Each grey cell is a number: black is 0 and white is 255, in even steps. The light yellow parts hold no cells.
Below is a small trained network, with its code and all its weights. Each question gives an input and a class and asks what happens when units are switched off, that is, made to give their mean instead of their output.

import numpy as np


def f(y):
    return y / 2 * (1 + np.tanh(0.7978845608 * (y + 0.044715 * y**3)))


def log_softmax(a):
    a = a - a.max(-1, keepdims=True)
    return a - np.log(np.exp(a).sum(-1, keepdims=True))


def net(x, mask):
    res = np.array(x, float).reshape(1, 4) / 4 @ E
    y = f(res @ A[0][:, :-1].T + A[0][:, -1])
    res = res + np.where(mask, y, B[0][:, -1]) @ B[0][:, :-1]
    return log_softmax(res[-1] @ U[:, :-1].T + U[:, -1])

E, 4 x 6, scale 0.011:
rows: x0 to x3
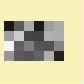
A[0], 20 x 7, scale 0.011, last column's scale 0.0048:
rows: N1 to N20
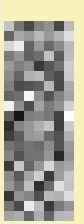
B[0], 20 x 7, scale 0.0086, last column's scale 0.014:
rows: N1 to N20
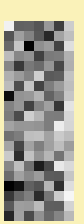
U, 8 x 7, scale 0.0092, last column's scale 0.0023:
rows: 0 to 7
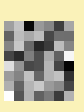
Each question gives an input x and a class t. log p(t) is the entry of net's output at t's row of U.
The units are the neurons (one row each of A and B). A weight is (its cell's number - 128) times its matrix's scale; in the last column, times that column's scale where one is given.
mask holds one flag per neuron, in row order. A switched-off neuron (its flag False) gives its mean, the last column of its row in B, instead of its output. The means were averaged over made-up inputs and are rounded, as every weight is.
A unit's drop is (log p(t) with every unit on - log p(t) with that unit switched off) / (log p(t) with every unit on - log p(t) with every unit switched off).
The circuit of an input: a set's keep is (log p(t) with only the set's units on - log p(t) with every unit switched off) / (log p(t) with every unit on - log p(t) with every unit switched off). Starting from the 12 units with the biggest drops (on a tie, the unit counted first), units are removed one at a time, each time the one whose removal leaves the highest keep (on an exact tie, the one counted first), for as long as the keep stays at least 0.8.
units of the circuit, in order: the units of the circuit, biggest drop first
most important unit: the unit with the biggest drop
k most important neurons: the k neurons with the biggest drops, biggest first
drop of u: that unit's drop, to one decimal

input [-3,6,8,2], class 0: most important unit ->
N3
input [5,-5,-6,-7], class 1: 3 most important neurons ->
[N8; N19; N12]
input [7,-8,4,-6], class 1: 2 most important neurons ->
[N19; N8]
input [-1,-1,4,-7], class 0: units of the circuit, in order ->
[N10; N3; N18]
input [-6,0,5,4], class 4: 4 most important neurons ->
[N1; N14; N8; N19]
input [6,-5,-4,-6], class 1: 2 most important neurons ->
[N8; N19]
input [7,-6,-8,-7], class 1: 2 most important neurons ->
[N8; N19]
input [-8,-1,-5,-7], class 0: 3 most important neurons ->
[N3; N10; N9]
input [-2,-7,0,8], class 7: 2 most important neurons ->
[N1; N7]
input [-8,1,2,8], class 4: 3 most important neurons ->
[N3; N9; N1]
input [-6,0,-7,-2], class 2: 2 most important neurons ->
[N15; N2]
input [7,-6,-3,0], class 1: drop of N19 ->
0.3
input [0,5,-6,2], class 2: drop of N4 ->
0.0
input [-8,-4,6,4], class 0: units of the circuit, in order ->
[N3]
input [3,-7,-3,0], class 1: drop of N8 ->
0.1
